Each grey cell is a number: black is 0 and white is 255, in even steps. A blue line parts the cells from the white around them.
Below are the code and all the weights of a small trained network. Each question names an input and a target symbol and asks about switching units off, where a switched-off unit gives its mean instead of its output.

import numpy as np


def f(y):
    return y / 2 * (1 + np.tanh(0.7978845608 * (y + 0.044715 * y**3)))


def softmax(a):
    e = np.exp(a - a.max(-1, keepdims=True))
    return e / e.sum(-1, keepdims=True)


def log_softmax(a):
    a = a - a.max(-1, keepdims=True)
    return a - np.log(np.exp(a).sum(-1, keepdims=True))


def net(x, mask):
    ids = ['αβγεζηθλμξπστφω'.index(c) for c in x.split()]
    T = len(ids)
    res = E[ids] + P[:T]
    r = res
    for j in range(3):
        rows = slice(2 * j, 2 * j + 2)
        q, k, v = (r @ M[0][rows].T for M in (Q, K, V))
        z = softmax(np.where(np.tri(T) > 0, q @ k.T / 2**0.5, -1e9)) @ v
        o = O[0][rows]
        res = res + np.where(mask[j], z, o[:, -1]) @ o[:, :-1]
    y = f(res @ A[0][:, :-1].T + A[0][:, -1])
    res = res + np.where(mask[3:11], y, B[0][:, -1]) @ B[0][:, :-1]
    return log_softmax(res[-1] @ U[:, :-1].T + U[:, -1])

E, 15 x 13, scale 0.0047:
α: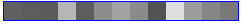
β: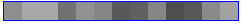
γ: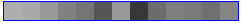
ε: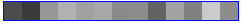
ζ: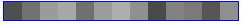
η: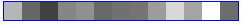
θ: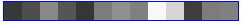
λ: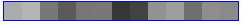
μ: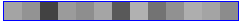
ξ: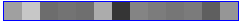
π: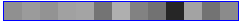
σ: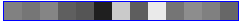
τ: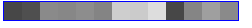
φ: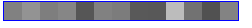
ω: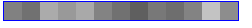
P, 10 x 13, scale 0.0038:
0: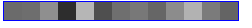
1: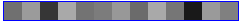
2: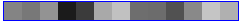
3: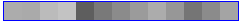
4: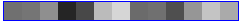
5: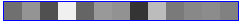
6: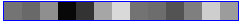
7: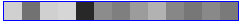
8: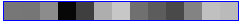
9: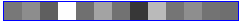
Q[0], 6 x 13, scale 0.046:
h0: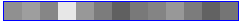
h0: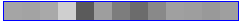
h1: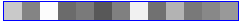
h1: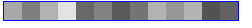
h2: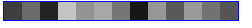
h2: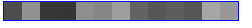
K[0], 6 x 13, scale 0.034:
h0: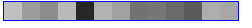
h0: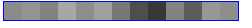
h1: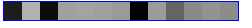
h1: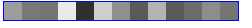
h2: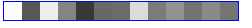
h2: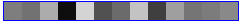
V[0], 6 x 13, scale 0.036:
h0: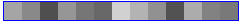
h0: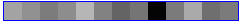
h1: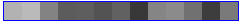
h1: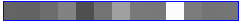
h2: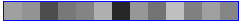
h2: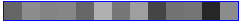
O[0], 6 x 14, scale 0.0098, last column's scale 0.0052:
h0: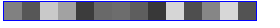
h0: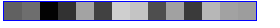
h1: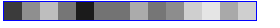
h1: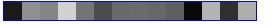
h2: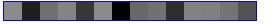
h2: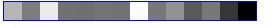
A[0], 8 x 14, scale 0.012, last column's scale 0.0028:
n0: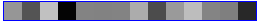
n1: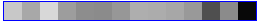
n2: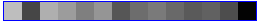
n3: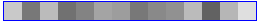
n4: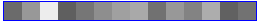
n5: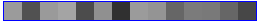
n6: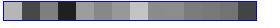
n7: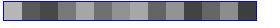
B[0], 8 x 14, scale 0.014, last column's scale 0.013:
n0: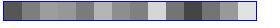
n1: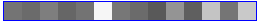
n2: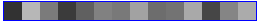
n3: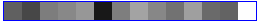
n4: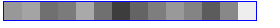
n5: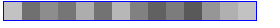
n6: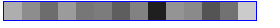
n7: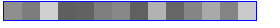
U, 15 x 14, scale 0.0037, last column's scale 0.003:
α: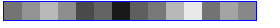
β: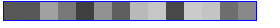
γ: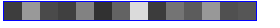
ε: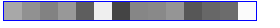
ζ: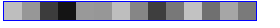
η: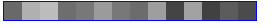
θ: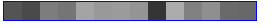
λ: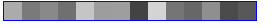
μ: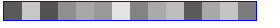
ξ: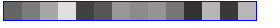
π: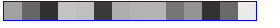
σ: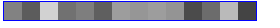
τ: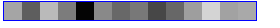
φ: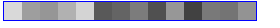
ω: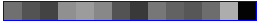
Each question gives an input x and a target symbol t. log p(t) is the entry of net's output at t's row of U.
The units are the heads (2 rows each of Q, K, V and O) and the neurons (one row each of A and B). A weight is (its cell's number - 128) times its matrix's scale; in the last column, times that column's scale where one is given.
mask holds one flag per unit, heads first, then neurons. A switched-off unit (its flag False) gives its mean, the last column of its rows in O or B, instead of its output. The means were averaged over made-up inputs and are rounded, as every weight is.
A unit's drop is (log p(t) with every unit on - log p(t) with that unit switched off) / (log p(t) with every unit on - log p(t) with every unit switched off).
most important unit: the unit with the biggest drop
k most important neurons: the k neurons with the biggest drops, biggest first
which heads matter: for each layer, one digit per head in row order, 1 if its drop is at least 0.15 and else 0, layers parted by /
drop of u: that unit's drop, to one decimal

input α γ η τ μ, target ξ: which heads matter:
110
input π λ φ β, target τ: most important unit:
h2
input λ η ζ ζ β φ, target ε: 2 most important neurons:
n1, n3
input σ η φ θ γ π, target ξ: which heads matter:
010
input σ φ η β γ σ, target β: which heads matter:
110
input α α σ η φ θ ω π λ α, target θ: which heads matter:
011
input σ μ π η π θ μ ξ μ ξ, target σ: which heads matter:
011
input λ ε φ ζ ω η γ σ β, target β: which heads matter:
111
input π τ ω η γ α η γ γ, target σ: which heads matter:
110
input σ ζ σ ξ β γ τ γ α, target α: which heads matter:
111
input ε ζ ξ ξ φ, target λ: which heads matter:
110
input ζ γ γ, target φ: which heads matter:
101
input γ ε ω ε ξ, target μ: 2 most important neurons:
n3, n0
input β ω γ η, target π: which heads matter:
111
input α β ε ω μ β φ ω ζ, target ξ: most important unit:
h1
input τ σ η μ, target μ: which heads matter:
001
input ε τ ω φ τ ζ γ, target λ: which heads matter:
110
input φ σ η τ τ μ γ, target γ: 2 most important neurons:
n0, n7
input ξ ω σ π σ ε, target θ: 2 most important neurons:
n1, n3
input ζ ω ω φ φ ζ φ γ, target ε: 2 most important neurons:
n1, n3
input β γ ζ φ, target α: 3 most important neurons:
n4, n5, n0
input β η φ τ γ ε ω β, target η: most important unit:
h1
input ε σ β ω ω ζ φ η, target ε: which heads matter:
101
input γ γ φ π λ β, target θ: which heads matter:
011
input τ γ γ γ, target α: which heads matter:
110
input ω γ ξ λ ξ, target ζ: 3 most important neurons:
n0, n6, n3
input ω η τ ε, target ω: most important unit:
h2
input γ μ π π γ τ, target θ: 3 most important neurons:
n1, n3, n6
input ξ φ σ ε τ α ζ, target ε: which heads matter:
111
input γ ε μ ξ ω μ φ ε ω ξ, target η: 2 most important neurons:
n2, n7
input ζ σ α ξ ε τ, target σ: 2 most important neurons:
n5, n0
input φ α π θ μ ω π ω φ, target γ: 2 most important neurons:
n0, n7
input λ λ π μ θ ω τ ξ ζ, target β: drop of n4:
0.1
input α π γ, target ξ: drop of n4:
0.1
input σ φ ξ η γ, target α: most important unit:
h0
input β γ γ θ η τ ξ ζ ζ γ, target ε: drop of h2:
0.8
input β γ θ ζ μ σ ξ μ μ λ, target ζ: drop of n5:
0.6
